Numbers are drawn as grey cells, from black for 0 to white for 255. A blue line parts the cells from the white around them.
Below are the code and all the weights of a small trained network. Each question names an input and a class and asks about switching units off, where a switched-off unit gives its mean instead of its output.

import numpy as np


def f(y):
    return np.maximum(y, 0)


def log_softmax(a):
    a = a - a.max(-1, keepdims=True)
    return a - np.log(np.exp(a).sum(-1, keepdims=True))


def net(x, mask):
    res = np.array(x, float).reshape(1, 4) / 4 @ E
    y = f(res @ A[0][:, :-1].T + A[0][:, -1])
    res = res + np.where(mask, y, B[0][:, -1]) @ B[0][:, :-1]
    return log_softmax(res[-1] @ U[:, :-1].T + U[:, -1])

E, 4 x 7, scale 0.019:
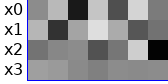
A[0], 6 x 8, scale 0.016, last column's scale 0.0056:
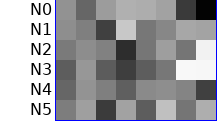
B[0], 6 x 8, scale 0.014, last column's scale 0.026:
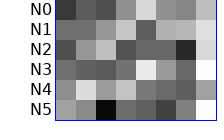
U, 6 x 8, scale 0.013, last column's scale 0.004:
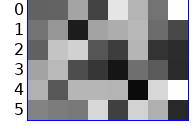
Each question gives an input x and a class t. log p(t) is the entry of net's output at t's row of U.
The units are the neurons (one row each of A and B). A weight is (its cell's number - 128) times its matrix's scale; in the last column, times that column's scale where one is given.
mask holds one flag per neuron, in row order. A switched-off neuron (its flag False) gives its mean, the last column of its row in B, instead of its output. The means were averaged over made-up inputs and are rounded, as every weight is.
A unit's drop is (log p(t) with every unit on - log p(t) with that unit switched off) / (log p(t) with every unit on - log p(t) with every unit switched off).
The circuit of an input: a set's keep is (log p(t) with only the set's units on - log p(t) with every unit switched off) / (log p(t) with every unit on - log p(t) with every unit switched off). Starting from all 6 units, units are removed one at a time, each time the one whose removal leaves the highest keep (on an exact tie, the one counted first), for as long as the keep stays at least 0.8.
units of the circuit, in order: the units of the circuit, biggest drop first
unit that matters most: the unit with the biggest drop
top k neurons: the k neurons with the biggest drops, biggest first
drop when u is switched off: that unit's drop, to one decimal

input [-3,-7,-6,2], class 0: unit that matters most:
N3
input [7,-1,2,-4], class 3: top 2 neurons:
[N5; N3]
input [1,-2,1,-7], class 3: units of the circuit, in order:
[N0; N3]
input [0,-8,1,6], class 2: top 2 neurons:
[N2; N4]
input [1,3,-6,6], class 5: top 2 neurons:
[N1; N5]
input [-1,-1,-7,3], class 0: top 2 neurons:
[N3; N5]
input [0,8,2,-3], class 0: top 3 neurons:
[N5; N0; N4]
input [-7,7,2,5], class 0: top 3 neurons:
[N0; N5; N1]
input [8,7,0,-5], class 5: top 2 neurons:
[N1; N3]
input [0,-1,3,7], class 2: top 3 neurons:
[N5; N3; N2]
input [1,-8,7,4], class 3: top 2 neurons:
[N5; N1]
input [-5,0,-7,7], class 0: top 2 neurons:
[N3; N5]
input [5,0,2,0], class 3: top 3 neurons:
[N3; N5; N0]
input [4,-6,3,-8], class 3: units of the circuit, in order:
[N5]
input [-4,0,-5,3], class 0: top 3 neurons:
[N5; N3; N1]
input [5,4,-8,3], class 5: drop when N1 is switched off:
0.7
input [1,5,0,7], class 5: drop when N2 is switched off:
0.1
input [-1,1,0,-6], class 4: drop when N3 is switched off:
0.8
